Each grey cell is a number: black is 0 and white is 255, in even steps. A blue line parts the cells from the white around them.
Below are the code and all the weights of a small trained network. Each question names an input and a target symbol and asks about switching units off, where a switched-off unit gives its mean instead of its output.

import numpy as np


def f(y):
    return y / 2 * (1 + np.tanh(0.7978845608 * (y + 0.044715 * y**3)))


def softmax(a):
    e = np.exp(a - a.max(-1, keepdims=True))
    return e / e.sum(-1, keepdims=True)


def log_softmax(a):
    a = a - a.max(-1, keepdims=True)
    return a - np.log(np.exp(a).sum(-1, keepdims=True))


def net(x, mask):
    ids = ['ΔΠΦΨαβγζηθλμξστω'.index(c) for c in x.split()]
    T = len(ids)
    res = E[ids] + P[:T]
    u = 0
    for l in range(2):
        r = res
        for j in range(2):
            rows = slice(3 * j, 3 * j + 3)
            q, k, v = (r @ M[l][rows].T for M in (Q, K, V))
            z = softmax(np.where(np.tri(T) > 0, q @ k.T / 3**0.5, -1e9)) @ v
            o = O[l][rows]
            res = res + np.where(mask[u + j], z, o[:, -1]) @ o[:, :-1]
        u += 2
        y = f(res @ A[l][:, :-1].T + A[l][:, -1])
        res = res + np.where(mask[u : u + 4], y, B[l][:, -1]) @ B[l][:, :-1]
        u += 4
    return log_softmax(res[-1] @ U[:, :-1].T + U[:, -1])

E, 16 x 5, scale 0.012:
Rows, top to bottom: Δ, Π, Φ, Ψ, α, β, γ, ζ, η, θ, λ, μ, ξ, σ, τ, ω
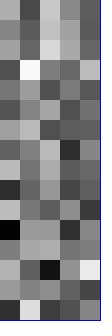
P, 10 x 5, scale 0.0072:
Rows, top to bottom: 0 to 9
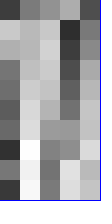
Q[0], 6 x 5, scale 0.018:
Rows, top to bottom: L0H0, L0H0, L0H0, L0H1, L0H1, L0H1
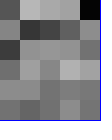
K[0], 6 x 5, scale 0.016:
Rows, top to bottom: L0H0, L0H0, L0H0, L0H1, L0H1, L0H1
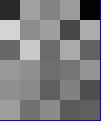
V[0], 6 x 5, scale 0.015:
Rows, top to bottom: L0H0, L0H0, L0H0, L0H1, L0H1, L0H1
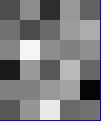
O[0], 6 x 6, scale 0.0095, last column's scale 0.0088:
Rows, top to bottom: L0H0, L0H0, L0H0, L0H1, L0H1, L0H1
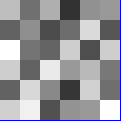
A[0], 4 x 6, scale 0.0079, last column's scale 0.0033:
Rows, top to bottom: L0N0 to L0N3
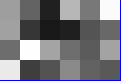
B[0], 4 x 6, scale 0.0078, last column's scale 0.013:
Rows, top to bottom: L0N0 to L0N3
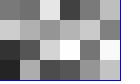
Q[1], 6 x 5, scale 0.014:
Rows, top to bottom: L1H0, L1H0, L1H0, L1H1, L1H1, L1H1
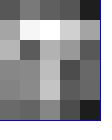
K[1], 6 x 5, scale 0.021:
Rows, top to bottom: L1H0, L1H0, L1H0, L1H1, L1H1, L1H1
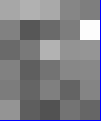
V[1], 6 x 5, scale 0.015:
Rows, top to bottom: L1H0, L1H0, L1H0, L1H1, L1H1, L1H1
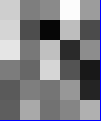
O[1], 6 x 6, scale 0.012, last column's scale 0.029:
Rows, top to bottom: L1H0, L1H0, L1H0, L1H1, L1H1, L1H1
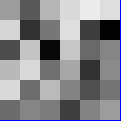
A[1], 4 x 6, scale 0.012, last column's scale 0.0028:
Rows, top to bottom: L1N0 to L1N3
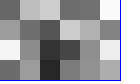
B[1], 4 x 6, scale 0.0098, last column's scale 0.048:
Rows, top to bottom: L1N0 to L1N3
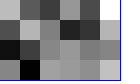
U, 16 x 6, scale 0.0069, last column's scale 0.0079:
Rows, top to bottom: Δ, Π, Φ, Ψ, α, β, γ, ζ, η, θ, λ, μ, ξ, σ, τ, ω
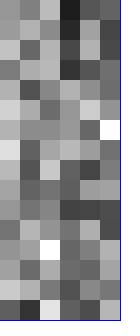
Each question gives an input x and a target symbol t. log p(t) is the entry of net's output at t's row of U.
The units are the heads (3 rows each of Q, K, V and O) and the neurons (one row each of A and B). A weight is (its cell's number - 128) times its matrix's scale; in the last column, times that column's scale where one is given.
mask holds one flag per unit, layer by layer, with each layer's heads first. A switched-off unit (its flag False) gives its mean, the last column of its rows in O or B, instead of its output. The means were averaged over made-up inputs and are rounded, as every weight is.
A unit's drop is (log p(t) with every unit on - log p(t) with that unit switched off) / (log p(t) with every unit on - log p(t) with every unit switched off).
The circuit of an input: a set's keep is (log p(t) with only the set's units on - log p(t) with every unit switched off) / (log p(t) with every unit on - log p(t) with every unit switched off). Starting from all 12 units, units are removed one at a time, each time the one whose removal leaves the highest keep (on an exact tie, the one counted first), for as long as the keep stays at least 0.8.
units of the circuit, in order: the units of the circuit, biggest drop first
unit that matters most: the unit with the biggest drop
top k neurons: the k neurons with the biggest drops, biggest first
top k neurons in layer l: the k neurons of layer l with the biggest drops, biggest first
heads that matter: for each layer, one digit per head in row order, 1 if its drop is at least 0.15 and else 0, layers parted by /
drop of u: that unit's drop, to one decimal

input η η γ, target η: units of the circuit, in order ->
L1H0, L0H0, L1H1
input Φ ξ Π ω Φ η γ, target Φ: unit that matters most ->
L0H1
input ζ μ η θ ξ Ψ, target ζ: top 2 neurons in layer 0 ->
L0N0, L0N3
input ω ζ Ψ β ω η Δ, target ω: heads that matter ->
11 / 10
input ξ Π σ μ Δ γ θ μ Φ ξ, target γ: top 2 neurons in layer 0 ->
L0N2, L0N0
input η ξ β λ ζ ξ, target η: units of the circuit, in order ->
L1H0, L0H0, L1N0, L1H1
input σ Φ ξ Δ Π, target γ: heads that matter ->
01 / 11
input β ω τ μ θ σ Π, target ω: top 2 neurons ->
L1N0, L0N2
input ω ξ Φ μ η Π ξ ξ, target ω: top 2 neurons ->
L1N3, L1N1
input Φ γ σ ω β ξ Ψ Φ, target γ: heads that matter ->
00 / 10
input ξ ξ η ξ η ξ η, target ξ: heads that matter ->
01 / 10
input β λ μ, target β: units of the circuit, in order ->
L0H1, L1N1, L1N3
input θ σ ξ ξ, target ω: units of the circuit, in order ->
L0H1, L1H1, L0H0
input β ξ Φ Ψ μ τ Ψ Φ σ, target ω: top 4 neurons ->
L0N2, L1N0, L1N2, L1N3
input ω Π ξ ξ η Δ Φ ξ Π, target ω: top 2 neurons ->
L1N3, L1N1
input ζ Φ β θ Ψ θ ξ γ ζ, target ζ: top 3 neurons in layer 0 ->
L0N0, L0N3, L0N2
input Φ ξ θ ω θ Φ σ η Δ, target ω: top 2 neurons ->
L1N0, L0N2
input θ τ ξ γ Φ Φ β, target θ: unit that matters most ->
L0H0
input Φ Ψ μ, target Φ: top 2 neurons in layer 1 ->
L1N0, L1N1
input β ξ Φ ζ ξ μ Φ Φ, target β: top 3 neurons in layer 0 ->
L0N3, L0N2, L0N0
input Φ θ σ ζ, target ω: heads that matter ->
01 / 11
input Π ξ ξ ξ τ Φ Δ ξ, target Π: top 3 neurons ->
L0N2, L1N3, L0N0
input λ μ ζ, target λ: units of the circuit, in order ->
L1H0, L0H0, L1N0
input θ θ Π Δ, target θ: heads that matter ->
11 / 10
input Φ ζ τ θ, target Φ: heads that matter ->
11 / 10
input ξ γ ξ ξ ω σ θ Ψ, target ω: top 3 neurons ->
L1N0, L0N2, L1N3
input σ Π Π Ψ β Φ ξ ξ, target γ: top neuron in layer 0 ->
L0N2
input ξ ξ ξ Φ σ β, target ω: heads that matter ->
11 / 11
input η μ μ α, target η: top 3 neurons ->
L1N0, L0N0, L0N2
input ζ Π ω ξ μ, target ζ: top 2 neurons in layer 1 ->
L1N1, L1N0
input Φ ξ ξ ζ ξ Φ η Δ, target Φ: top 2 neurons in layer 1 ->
L1N0, L1N1
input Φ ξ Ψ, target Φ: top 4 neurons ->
L0N2, L0N0, L1N0, L1N1
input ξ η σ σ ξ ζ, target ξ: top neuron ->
L0N2
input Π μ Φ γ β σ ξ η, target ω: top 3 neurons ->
L1N0, L0N2, L0N1
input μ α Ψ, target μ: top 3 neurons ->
L1N1, L0N3, L0N0
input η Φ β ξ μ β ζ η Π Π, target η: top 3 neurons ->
L1N0, L0N0, L0N2
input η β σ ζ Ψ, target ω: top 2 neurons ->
L0N2, L1N0
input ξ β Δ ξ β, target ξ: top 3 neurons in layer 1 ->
L1N1, L1N3, L1N0
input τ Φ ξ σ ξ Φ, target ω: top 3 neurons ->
L0N2, L1N0, L0N1
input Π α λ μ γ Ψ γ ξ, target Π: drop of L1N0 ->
-0.1
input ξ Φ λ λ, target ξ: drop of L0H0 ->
0.1
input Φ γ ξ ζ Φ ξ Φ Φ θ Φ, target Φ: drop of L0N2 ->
0.3
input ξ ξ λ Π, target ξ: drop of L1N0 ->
0.1
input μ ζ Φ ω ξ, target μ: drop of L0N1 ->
0.0
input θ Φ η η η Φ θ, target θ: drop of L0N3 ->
0.1
